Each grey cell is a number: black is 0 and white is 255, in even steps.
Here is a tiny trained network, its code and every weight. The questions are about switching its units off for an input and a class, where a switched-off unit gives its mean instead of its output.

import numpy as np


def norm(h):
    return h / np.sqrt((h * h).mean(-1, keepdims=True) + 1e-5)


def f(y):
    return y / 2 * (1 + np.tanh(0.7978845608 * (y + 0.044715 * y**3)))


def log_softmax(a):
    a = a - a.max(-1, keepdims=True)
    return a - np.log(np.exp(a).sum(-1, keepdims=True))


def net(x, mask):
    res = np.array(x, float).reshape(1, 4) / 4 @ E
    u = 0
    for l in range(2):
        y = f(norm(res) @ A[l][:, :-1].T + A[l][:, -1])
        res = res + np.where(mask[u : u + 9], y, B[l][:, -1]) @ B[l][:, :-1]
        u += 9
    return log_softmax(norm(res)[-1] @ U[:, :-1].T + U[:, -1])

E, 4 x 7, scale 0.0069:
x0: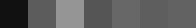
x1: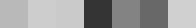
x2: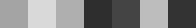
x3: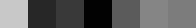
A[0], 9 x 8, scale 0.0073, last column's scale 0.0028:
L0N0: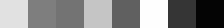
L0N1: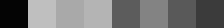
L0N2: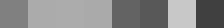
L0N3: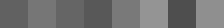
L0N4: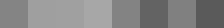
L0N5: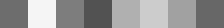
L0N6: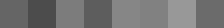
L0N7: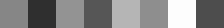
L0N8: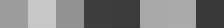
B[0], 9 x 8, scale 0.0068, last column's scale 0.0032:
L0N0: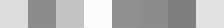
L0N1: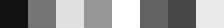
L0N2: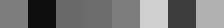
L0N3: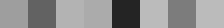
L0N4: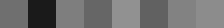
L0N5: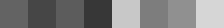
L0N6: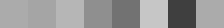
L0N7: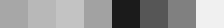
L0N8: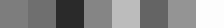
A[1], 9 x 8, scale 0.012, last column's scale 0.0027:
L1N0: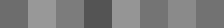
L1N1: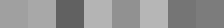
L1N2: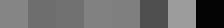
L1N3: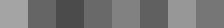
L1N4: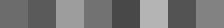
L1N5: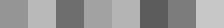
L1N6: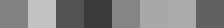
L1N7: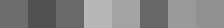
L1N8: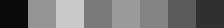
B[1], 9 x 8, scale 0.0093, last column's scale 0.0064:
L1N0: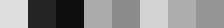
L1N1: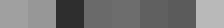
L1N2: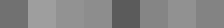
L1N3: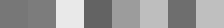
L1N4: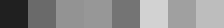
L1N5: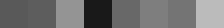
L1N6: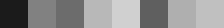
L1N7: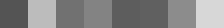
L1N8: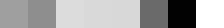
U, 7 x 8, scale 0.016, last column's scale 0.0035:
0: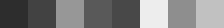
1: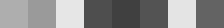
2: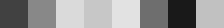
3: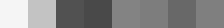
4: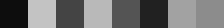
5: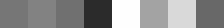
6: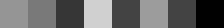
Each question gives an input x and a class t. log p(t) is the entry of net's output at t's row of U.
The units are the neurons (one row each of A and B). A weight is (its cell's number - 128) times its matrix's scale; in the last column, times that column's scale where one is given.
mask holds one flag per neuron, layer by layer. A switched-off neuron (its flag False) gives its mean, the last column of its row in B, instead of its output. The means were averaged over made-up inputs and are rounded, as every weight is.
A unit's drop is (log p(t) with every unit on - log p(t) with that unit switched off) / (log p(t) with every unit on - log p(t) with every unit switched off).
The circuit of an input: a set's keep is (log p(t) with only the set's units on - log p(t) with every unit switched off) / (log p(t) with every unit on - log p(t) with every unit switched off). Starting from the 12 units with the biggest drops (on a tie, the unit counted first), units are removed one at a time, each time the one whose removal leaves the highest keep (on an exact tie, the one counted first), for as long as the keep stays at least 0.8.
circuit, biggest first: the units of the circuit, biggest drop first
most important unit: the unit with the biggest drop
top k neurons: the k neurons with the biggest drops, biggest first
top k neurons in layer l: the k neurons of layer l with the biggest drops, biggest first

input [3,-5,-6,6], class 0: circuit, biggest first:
[L1N8]
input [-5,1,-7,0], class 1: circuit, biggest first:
[L1N6; L0N7; L1N8]
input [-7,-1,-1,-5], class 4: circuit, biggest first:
[L1N8; L1N3]
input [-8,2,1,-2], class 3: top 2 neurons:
[L0N0; L1N1]
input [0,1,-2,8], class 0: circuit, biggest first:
[L1N8; L0N8]
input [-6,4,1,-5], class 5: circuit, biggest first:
[L0N5; L1N8]
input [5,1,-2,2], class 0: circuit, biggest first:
[L0N1; L1N8]
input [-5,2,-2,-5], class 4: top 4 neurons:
[L1N7; L1N8; L0N1; L1N3]
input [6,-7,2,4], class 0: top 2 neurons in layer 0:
[L0N3; L0N1]
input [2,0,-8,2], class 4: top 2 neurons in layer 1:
[L1N7; L1N8]
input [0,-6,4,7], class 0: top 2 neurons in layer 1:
[L1N4; L1N8]
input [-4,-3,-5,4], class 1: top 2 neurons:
[L1N8; L1N3]
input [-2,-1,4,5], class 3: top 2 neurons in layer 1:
[L1N8; L1N1]
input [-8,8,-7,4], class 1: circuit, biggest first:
[L0N7]
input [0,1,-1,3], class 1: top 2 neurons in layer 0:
[L0N7; L0N2]
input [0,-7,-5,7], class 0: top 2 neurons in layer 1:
[L1N8; L1N3]
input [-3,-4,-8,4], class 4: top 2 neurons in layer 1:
[L1N7; L1N8]
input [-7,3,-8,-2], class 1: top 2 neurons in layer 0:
[L0N1; L0N7]
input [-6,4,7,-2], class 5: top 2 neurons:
[L0N5; L1N6]
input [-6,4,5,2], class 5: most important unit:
L1N6
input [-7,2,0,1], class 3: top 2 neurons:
[L0N0; L1N1]
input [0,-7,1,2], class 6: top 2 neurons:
[L0N0; L1N1]
